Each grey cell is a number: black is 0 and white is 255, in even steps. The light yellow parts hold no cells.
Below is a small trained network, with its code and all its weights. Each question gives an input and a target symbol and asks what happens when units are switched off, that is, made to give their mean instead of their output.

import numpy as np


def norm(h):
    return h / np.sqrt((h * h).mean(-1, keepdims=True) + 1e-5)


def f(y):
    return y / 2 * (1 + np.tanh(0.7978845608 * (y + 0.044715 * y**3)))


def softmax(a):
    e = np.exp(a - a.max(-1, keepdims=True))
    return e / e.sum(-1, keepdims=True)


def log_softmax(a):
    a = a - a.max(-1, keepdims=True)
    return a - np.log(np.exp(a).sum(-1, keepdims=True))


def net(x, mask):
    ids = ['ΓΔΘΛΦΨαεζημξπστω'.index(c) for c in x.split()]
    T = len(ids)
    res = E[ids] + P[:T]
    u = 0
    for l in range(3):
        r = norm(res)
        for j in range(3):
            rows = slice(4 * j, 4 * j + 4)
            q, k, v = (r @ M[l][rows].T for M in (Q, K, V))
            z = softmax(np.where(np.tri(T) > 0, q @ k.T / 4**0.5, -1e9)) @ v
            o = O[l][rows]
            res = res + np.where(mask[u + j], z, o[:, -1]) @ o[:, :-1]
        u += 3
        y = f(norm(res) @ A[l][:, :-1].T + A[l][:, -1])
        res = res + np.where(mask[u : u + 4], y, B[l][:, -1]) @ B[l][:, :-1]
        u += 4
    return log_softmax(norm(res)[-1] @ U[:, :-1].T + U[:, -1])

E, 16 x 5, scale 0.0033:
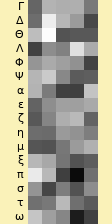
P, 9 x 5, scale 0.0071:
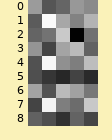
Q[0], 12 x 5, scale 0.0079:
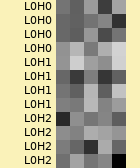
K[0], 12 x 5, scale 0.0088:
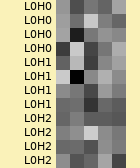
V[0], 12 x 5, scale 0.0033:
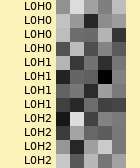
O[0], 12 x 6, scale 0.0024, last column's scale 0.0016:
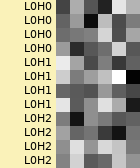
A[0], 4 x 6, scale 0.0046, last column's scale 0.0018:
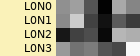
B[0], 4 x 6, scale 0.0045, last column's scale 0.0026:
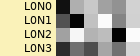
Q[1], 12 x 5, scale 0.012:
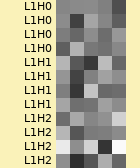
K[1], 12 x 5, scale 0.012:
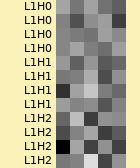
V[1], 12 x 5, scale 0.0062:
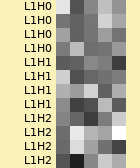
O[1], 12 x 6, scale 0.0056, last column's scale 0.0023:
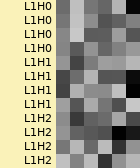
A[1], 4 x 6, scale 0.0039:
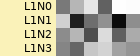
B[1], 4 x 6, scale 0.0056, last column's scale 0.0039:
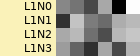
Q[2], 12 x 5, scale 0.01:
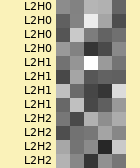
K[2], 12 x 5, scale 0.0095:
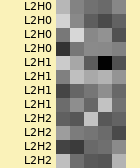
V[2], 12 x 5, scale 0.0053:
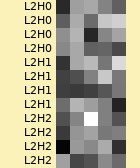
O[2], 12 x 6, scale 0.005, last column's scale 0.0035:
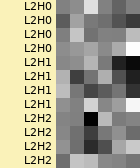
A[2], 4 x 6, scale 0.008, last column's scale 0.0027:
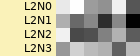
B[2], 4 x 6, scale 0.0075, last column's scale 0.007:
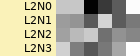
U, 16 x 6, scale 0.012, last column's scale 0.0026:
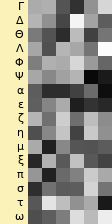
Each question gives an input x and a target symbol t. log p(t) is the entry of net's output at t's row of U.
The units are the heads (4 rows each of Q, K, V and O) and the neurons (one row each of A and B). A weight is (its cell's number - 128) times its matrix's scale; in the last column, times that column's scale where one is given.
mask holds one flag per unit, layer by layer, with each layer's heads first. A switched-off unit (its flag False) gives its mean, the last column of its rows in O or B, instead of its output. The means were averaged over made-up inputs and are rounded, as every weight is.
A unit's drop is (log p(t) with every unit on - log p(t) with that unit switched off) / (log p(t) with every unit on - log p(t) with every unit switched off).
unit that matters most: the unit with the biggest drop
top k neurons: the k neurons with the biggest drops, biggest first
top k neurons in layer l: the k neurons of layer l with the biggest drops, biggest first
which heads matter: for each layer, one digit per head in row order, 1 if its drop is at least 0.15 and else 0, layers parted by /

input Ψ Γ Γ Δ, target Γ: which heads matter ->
000 / 001 / 000
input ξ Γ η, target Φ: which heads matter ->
111 / 111 / 001
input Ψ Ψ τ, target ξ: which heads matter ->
111 / 101 / 001
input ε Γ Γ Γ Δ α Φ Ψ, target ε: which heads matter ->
001 / 011 / 000
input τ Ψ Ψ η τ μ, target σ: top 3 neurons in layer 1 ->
(L1N1; L1N0; L1N3)
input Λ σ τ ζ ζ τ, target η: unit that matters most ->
L1N1
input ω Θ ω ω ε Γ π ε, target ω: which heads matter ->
110 / 111 / 000
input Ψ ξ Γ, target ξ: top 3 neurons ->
(L1N0; L0N2; L2N0)
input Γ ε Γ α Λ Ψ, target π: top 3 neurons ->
(L0N2; L0N1; L2N0)
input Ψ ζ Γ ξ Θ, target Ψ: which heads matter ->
111 / 111 / 010
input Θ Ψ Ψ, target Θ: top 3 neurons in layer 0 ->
(L0N2; L0N0; L0N1)
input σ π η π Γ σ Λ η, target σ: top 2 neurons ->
(L0N2; L2N0)
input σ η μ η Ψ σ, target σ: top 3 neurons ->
(L1N1; L0N2; L1N0)
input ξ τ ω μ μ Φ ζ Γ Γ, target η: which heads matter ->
010 / 100 / 000
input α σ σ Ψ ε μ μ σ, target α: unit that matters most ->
L1H2
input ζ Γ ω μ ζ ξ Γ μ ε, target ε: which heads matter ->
010 / 001 / 000
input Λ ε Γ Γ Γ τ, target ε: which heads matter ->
010 / 011 / 000
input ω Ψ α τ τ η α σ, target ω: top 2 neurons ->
(L2N0; L1N0)
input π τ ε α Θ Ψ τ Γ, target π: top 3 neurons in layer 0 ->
(L0N2; L0N1; L0N3)
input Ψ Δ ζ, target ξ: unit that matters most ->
L0H0
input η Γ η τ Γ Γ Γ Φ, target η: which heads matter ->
111 / 111 / 010
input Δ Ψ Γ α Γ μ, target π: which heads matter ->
000 / 001 / 000
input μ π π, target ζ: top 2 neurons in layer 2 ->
(L2N2; L2N0)
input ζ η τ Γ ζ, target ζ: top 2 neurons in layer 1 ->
(L1N0; L1N2)
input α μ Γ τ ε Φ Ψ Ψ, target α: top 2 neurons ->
(L0N2; L0N0)
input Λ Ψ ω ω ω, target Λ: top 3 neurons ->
(L2N0; L0N2; L2N1)
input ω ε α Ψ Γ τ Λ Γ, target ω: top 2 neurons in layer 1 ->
(L1N0; L1N2)
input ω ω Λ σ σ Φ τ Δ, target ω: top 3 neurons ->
(L2N0; L0N2; L1N0)
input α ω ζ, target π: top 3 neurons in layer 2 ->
(L2N0; L2N2; L2N3)
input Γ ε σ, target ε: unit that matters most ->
L0H2
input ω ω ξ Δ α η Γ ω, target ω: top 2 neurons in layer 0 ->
(L0N2; L0N0)
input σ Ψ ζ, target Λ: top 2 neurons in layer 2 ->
(L2N0; L2N3)
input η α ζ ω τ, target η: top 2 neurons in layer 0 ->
(L0N2; L0N1)
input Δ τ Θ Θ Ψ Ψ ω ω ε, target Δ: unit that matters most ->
L1H2
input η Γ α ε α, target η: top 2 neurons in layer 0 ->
(L0N0; L0N1)
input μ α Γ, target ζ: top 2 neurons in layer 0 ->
(L0N2; L0N0)
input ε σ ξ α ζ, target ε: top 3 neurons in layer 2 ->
(L2N3; L2N0; L2N1)
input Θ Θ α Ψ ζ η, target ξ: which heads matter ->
011 / 001 / 000
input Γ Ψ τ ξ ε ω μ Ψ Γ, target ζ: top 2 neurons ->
(L0N2; L2N2)
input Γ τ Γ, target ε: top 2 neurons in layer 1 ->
(L1N1; L1N0)
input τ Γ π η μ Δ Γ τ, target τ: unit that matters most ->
L0H2
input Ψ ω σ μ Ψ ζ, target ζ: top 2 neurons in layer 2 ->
(L2N2; L2N0)
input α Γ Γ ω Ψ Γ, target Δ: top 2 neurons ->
(L0N1; L1N2)
